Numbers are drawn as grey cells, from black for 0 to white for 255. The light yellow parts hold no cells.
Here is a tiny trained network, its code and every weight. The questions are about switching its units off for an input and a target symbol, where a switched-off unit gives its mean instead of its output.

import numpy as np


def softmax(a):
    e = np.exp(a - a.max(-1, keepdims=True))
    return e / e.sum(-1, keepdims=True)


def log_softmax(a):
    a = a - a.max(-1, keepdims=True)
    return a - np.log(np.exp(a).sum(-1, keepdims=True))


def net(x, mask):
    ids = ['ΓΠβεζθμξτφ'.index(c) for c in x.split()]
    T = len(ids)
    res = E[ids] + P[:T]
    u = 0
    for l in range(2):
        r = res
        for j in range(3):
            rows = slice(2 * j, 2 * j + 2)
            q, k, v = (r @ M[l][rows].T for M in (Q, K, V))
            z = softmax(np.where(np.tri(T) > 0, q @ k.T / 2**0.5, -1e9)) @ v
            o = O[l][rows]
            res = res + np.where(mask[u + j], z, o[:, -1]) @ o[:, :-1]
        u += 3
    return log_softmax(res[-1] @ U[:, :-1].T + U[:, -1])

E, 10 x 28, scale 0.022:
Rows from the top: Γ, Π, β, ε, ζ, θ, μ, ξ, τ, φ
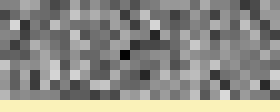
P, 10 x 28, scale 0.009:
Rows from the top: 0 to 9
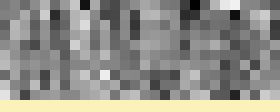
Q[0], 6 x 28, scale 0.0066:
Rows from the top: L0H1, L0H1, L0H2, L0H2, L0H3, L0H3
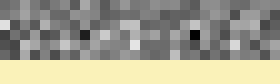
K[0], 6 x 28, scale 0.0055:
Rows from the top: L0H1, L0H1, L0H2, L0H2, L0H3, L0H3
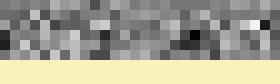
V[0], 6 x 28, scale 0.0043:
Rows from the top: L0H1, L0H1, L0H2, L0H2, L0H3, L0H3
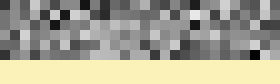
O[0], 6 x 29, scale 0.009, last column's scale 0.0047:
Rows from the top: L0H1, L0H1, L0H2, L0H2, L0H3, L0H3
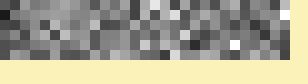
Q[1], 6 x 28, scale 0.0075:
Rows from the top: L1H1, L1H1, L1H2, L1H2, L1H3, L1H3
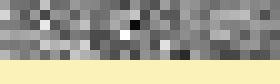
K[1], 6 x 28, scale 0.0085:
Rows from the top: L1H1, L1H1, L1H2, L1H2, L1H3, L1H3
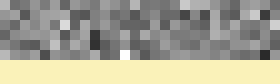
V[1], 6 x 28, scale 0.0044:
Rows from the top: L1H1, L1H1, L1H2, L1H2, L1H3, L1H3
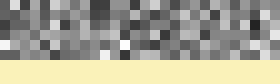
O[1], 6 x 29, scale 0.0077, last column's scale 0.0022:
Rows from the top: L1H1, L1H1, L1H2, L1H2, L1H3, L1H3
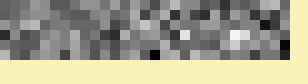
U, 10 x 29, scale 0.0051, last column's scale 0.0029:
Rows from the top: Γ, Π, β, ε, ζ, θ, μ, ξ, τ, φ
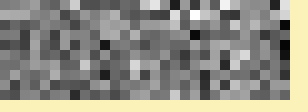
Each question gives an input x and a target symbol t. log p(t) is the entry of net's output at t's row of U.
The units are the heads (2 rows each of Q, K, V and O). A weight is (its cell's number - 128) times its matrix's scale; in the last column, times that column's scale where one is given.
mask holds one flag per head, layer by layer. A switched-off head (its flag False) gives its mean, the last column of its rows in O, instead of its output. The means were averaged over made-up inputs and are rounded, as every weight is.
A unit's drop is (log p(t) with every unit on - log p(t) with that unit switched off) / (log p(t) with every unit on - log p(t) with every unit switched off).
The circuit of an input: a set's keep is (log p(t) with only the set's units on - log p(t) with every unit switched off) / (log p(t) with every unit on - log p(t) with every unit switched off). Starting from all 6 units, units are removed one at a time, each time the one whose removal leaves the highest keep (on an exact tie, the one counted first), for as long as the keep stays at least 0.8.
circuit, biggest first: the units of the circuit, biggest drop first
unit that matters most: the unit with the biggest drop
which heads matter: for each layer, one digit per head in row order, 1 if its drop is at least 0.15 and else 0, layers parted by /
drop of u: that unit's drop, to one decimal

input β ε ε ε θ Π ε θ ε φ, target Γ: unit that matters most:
L1H3
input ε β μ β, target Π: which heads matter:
000 / 100
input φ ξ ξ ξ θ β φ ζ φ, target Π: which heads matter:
000 / 010
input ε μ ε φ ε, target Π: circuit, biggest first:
[L1H2; L0H2]
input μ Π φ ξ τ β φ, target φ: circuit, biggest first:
[L0H3; L0H2; L1H2]
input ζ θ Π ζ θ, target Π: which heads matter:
110 / 001
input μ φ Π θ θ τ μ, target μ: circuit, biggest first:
[L0H3; L1H2]
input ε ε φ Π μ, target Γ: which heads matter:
010 / 001
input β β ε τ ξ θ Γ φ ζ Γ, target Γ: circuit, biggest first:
[L0H2; L1H2]
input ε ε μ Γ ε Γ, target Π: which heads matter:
001 / 010
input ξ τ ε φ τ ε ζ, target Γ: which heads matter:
100 / 111
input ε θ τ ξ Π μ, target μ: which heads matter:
011 / 010
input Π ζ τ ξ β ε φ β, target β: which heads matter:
001 / 110
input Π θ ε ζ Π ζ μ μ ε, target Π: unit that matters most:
L0H2
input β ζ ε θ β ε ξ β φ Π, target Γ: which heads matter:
000 / 111
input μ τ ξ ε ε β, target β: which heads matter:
001 / 100
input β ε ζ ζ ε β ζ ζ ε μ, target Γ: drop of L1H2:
0.1
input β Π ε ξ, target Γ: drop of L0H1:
-0.1
